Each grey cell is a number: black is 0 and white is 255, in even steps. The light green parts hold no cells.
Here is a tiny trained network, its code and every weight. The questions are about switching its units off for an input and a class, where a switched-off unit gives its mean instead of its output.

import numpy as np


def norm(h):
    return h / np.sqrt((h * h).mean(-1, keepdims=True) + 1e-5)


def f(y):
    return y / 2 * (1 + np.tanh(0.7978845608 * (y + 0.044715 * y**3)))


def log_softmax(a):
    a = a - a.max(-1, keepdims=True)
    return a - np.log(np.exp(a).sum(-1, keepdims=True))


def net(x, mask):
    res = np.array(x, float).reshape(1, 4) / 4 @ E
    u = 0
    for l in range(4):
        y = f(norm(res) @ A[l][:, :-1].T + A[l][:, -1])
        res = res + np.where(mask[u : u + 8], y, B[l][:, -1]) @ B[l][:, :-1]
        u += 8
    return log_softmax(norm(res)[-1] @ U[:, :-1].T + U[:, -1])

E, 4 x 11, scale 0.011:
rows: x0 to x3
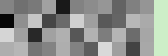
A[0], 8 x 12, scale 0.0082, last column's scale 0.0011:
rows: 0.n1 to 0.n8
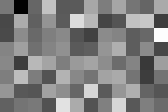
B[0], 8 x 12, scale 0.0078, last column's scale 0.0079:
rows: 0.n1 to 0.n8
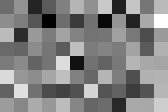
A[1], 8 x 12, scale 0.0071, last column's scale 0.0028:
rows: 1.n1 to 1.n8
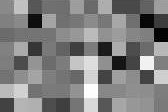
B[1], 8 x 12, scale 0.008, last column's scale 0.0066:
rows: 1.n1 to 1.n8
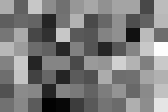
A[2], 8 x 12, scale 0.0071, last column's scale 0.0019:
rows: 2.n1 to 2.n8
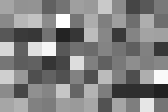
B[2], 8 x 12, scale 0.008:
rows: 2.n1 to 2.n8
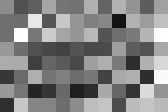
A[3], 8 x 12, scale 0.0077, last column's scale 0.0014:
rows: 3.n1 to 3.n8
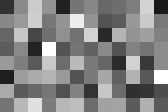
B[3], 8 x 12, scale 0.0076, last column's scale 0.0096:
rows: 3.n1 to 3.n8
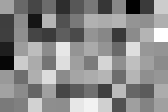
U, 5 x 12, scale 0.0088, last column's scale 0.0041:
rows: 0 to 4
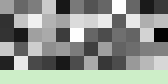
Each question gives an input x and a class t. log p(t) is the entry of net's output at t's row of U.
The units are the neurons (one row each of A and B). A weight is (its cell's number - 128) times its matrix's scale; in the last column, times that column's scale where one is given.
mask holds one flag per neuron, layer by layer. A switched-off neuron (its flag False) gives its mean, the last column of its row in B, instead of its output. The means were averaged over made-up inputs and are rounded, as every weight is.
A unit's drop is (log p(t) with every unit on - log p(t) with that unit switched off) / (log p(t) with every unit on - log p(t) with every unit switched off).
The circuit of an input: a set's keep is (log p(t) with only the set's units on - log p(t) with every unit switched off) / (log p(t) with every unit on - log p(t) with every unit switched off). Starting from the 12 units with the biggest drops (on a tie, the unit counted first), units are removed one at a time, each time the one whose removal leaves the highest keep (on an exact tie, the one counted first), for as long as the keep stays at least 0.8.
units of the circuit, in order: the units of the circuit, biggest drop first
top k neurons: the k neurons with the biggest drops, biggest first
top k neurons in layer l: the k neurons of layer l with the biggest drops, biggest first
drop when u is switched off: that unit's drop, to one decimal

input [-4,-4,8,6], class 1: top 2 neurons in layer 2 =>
[2.n2; 2.n8]
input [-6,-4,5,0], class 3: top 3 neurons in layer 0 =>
[0.n2; 0.n6; 0.n8]
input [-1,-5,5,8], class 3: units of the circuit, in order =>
[1.n8; 0.n6; 3.n2; 0.n7]
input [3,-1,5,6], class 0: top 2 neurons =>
[0.n2; 2.n3]
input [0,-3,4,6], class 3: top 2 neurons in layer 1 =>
[1.n8; 1.n6]
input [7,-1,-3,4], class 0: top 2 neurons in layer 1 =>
[1.n1; 1.n8]
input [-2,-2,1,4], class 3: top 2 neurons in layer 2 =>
[2.n4; 2.n3]
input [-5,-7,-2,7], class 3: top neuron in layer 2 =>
[2.n2]
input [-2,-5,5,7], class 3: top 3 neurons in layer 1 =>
[1.n8; 1.n6; 1.n4]
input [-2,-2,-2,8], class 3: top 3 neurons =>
[2.n4; 2.n3; 0.n3]
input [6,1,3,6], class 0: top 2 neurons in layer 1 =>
[1.n1; 1.n4]
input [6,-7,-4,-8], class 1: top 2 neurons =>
[0.n1; 0.n2]
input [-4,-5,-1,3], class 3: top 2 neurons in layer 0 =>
[0.n8; 0.n6]
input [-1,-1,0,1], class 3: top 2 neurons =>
[2.n4; 0.n3]
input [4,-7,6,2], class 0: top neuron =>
[0.n2]
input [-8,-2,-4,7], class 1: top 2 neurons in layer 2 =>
[2.n2; 2.n5]
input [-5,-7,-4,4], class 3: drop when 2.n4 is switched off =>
-0.1
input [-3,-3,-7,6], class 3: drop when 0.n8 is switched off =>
0.1
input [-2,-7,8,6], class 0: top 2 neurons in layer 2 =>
[2.n3; 2.n6]
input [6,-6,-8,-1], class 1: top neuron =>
[0.n1]
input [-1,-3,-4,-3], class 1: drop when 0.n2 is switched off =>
0.6
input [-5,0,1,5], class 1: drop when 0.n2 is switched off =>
0.0
